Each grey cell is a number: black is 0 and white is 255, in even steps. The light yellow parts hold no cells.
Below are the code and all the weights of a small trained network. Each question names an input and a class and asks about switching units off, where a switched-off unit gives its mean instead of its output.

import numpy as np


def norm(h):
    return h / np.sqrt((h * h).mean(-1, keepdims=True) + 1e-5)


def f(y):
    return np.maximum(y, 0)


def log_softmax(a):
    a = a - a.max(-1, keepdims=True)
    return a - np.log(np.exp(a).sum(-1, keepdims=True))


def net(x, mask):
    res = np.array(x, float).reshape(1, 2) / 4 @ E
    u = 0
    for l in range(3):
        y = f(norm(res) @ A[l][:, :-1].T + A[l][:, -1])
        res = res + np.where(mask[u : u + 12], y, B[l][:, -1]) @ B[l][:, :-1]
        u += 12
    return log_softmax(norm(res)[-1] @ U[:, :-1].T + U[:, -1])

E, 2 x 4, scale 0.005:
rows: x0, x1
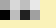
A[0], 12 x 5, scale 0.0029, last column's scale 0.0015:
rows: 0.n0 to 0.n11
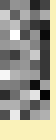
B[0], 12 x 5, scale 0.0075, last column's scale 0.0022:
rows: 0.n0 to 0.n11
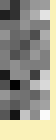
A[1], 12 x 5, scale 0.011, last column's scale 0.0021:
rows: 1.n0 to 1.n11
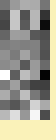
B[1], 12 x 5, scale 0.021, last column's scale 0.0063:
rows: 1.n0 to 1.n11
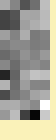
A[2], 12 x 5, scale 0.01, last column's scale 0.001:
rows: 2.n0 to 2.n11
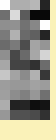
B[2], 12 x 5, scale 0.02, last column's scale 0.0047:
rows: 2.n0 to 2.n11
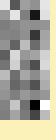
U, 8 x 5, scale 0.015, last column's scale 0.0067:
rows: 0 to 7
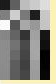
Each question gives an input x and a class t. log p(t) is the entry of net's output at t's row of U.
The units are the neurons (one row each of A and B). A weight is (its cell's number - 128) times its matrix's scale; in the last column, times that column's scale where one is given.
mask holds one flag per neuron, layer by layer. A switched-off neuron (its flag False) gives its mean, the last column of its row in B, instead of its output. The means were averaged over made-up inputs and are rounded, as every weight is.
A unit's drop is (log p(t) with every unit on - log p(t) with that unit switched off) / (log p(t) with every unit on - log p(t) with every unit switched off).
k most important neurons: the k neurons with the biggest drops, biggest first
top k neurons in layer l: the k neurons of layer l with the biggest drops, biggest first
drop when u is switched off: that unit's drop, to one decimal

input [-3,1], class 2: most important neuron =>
[1.n11]
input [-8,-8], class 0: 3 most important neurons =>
[1.n11; 1.n7; 1.n0]
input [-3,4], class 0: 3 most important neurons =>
[1.n11; 2.n10; 2.n1]
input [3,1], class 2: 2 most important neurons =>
[0.n11; 1.n11]
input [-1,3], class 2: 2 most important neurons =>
[0.n11; 1.n11]
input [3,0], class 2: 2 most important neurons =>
[0.n7; 1.n11]
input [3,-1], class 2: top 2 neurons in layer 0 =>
[0.n7; 0.n1]
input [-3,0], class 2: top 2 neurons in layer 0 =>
[0.n8; 0.n7]
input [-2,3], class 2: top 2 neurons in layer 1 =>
[1.n11; 1.n7]
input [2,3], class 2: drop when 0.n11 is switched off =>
1.2
